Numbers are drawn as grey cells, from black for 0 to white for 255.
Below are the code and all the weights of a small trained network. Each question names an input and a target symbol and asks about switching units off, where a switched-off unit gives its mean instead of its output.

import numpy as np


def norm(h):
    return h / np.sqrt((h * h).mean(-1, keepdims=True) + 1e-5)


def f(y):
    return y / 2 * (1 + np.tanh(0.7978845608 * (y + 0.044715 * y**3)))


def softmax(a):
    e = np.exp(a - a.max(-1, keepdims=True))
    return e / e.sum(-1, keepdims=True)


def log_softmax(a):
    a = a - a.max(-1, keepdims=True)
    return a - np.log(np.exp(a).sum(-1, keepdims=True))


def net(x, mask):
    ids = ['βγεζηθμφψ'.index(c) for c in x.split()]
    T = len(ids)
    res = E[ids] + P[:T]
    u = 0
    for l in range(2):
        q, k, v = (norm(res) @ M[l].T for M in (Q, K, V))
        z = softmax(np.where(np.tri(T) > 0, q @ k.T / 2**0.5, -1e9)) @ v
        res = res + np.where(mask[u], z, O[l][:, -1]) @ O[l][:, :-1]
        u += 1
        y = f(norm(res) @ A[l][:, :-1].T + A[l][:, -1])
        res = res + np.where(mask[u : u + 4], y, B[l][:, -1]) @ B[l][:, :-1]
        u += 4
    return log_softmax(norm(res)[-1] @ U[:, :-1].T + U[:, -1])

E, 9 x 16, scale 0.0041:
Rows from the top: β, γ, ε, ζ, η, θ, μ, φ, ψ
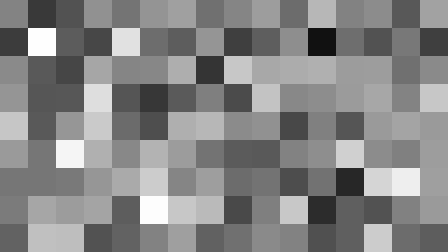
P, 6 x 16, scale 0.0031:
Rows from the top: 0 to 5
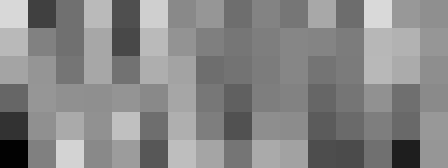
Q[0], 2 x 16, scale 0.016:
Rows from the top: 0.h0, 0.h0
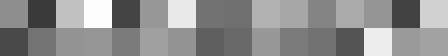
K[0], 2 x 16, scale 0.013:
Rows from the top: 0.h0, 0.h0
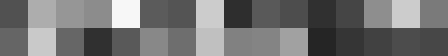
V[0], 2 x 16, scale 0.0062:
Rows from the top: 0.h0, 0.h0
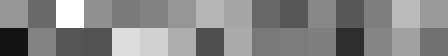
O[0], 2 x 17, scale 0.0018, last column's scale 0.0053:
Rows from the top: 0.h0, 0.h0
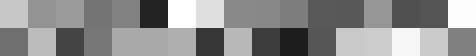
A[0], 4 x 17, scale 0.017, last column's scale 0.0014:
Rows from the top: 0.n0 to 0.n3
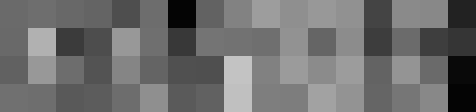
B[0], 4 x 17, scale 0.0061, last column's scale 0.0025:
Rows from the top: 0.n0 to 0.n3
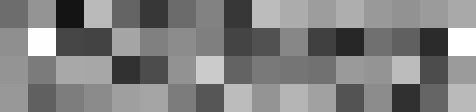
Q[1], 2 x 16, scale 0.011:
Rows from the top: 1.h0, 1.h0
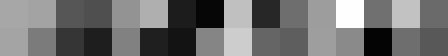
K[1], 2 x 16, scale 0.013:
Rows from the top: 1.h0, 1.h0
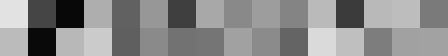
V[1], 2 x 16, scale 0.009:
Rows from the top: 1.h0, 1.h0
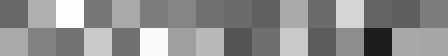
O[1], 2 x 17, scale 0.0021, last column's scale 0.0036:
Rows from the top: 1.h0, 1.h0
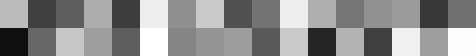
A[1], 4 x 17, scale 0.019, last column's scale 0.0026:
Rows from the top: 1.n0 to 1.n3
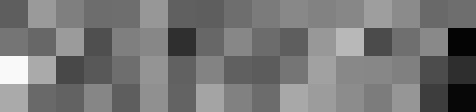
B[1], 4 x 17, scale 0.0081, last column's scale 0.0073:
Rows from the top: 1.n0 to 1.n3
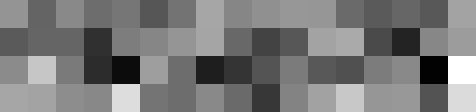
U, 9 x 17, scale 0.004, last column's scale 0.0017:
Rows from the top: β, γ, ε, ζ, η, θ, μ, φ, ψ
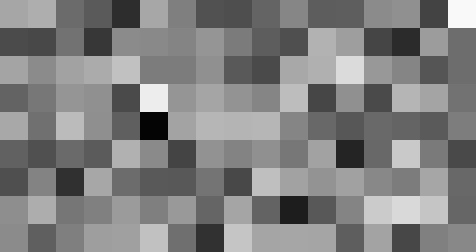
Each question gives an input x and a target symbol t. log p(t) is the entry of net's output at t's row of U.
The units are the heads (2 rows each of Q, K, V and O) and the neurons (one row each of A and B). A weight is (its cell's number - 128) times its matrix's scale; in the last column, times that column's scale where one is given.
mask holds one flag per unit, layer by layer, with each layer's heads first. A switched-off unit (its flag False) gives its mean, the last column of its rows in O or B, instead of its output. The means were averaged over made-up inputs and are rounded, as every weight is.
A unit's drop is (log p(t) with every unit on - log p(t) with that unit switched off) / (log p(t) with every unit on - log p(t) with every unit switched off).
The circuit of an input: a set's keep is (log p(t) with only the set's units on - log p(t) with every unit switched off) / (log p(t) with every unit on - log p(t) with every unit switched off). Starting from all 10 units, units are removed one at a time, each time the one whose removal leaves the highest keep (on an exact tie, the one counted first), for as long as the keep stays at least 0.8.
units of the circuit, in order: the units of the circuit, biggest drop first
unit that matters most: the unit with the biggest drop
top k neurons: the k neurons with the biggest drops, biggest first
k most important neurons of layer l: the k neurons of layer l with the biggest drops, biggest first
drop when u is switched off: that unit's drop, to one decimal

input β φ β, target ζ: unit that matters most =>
1.h0
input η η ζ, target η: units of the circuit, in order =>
[0.h0; 1.h0; 1.n2]
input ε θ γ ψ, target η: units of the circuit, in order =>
[1.n0; 1.n2]
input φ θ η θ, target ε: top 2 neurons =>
[1.n3; 0.n1]
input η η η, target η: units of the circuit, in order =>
[0.h0; 1.n2; 1.h0]
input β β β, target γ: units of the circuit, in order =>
[1.h0; 1.n1; 0.h0; 1.n2]
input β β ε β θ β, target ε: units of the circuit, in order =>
[1.h0; 1.n3]
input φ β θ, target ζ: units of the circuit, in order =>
[1.h0; 1.n2]
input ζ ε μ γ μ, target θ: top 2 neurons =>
[1.n0; 1.n2]
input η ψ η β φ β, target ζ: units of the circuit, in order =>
[1.h0; 1.n2]
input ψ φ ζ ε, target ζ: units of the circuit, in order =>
[0.n1; 1.h0]
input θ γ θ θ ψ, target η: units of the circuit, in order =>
[1.n0; 1.n2; 1.n3]
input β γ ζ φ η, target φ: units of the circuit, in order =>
[0.h0; 1.n2; 1.n3]
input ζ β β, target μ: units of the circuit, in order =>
[0.h0; 0.n0; 1.h0; 1.n2]
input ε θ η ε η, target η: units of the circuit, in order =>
[1.n2; 1.n3]
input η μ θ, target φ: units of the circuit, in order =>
[0.h0; 1.n2; 1.h0]
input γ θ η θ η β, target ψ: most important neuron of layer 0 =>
[0.n3]
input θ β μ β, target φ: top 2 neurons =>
[1.n2; 0.n1]
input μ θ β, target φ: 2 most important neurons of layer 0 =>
[0.n2; 0.n3]
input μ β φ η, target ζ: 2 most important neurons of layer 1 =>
[1.n2; 1.n3]
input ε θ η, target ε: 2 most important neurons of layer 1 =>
[1.n3; 1.n2]
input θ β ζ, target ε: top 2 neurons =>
[1.n3; 1.n2]
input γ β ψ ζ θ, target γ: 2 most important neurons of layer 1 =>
[1.n1; 1.n2]
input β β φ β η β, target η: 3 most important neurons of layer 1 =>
[1.n2; 1.n3; 1.n1]
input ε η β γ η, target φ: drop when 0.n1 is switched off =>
0.6
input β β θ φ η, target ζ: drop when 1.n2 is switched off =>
0.1
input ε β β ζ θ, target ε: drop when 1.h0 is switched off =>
0.8
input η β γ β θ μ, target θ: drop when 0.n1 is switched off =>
0.2
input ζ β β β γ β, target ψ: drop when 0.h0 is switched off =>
0.6
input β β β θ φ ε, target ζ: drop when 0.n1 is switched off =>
0.0
